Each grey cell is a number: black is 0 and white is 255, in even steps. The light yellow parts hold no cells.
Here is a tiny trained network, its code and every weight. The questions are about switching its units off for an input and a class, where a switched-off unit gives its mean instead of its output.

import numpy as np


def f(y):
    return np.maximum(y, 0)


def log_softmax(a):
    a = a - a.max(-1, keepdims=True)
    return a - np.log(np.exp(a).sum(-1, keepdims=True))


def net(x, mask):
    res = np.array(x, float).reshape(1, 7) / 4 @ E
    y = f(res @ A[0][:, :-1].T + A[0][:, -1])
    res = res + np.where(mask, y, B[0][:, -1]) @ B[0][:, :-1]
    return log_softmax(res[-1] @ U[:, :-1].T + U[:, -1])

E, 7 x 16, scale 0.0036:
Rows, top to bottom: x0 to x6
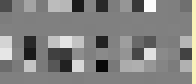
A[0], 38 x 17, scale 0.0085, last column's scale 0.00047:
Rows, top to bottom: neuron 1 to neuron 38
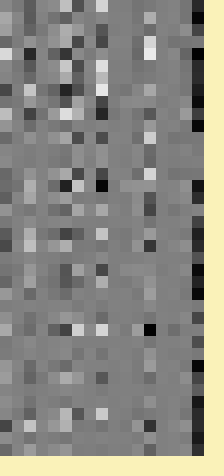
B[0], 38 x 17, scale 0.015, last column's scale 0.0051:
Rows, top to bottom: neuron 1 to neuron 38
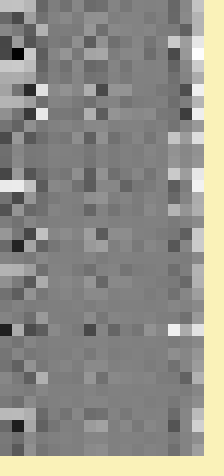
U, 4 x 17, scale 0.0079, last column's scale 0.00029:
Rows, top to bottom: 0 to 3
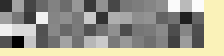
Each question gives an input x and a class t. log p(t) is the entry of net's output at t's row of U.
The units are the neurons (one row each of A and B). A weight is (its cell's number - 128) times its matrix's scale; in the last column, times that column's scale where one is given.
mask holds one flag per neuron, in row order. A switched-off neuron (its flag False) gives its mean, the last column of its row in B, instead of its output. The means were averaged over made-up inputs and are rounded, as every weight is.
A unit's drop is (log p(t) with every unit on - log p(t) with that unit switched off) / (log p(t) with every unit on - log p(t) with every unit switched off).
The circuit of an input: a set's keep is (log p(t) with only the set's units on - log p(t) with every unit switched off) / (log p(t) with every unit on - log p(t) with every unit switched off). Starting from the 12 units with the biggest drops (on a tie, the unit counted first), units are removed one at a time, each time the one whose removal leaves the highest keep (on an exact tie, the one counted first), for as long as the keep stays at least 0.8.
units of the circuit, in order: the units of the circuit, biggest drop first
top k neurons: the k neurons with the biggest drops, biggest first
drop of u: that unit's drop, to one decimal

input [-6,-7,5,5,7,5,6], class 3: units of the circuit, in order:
neuron 5
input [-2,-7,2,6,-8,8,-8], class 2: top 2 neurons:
neuron 16; neuron 5
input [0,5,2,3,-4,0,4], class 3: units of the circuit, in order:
neuron 36; neuron 21
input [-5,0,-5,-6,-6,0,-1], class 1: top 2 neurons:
neuron 8; neuron 5
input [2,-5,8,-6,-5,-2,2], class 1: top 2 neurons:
neuron 8; neuron 5
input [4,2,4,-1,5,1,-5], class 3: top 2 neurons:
neuron 5; neuron 28
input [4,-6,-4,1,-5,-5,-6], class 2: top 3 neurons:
neuron 5; neuron 6; neuron 28
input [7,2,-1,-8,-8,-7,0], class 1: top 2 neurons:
neuron 8; neuron 20
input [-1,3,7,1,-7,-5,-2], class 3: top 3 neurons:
neuron 36; neuron 21; neuron 16
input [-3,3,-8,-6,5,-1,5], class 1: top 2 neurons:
neuron 8; neuron 20
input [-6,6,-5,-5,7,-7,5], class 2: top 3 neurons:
neuron 6; neuron 1; neuron 35
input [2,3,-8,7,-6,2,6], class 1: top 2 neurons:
neuron 10; neuron 5
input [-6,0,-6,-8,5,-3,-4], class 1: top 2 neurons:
neuron 8; neuron 20
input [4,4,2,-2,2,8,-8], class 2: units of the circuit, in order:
neuron 16
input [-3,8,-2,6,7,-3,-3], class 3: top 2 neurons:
neuron 5; neuron 8
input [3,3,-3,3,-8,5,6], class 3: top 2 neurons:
neuron 36; neuron 21
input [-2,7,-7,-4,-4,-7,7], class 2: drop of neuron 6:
0.1
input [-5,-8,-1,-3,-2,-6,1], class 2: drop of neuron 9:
-0.1
